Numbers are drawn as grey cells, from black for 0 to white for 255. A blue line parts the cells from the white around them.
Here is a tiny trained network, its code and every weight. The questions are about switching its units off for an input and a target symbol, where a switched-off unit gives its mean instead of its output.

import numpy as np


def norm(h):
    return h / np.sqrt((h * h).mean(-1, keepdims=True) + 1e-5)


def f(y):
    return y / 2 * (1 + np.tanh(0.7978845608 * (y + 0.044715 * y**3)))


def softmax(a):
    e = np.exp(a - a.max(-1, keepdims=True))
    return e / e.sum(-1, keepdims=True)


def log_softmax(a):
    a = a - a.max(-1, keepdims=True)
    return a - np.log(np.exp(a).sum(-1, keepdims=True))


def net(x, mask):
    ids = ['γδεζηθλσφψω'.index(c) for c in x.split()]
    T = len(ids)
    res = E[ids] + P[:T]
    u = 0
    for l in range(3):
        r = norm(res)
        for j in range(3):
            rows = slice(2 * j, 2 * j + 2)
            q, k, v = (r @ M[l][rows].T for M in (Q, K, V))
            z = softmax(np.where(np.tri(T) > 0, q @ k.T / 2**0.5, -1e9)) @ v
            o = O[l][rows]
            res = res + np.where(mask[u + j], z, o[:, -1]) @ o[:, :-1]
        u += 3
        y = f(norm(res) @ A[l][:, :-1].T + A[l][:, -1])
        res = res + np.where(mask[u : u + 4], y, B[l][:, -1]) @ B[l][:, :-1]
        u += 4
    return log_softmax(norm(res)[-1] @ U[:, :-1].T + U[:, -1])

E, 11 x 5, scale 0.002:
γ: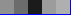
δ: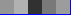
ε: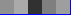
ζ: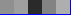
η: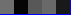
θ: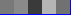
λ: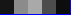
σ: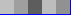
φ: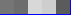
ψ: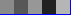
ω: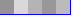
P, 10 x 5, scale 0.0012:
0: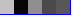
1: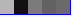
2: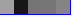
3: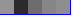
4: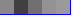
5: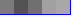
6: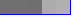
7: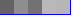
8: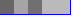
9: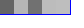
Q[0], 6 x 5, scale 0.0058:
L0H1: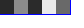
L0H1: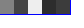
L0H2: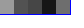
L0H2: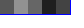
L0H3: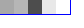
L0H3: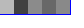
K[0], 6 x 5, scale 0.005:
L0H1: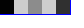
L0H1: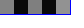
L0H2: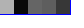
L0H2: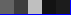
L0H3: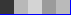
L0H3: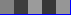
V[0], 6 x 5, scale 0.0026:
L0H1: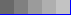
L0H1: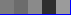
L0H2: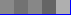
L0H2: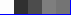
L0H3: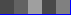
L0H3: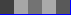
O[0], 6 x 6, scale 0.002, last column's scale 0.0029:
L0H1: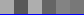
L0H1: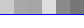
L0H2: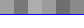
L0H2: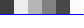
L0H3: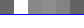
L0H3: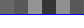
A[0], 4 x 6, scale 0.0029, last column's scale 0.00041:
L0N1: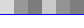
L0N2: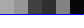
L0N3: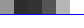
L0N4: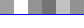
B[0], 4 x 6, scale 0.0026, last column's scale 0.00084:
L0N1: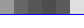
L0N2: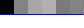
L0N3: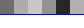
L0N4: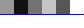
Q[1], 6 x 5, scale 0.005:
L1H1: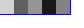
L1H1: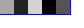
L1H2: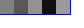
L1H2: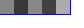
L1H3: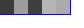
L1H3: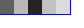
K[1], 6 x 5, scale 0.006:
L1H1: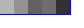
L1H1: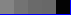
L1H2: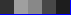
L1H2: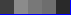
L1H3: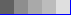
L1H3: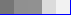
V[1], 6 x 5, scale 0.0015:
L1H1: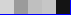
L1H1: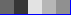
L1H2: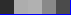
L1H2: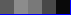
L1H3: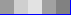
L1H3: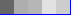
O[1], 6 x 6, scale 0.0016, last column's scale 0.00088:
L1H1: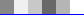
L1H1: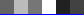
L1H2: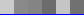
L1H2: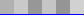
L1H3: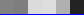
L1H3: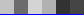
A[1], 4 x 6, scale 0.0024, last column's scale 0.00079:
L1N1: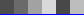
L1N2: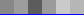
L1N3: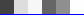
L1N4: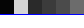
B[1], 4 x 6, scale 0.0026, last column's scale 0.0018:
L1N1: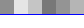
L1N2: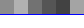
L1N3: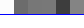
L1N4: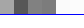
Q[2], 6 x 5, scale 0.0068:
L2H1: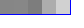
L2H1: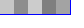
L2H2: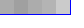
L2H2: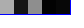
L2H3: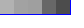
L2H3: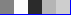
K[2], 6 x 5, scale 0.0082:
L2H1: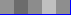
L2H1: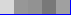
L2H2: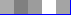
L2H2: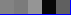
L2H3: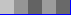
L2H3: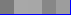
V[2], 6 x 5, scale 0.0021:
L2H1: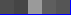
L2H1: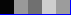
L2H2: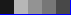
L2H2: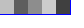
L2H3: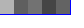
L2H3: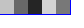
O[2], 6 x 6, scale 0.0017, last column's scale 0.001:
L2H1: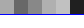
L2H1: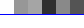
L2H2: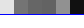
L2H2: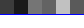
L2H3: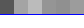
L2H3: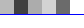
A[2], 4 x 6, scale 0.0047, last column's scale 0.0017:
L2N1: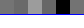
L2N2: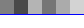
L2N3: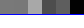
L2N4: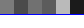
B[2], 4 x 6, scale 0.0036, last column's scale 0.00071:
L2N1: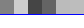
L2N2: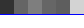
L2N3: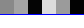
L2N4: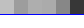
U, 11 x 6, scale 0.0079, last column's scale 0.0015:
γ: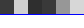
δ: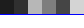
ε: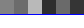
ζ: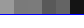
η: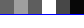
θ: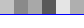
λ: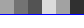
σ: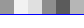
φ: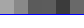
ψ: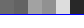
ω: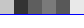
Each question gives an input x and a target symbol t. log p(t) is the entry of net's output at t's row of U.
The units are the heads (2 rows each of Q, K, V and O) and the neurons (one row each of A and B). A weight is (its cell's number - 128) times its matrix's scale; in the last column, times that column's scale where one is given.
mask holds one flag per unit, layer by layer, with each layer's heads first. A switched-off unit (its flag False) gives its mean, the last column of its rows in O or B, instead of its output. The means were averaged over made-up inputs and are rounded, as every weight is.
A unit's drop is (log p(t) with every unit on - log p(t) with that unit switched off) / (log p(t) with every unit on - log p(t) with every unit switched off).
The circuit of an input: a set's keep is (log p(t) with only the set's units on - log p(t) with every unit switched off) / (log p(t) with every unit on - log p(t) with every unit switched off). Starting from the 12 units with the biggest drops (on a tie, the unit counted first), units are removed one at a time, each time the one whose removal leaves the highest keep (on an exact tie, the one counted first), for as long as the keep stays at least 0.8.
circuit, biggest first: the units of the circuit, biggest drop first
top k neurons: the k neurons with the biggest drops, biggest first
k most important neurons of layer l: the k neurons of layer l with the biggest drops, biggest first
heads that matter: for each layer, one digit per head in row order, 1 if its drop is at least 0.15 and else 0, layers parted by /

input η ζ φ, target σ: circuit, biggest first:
(L1N4 L2N1)
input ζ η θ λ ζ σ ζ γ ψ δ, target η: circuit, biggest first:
(L0N4 L2N1)
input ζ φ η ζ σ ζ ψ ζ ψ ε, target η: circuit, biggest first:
(L0N4 L2N1)
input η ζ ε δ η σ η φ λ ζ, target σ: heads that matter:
101 / 001 / 110
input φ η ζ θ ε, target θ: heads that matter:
100 / 000 / 100
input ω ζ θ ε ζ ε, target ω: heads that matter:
000 / 000 / 101
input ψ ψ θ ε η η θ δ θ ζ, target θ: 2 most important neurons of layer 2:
(L2N4 L2N3)
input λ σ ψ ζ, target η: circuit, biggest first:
(L2N1 L0N3)
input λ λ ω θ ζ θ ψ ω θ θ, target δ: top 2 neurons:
(L2N1 L1N4)
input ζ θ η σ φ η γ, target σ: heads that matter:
100 / 001 / 000
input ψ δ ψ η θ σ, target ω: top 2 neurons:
(L0N1 L0N3)
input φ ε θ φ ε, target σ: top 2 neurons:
(L0N3 L0N4)
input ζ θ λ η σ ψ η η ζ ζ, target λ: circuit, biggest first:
(L0N4 L2N1)
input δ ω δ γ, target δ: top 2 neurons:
(L2N1 L0N4)
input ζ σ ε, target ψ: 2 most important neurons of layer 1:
(L1N4 L1N1)
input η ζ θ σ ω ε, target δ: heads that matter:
000 / 010 / 000
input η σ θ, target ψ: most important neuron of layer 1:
(L1N4)
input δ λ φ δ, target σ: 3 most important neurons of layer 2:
(L2N2 L2N3 L2N1)
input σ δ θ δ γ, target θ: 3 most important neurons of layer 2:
(L2N2 L2N3 L2N1)
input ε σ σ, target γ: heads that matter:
000 / 100 / 100
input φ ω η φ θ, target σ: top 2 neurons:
(L1N1 L0N4)
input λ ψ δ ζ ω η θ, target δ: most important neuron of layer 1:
(L1N3)
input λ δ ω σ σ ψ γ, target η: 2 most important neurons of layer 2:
(L2N2 L2N1)
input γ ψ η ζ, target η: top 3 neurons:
(L0N4 L2N1 L0N2)
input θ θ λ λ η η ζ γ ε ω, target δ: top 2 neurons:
(L0N4 L1N4)
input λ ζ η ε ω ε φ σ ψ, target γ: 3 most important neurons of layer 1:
(L1N4 L1N3 L1N2)
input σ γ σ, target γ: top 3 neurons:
(L1N4 L2N1 L0N4)
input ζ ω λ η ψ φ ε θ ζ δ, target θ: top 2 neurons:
(L2N2 L2N3)
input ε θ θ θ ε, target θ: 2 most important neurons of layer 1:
(L1N4 L1N3)
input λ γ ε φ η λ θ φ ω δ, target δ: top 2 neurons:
(L0N4 L2N1)
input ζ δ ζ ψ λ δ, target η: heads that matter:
000 / 100 / 000
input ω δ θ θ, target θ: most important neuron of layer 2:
(L2N2)
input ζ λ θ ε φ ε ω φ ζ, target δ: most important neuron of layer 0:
(L0N4)
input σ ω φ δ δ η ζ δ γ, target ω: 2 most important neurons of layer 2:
(L2N1 L2N3)
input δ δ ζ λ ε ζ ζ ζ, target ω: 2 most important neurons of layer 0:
(L0N4 L0N2)
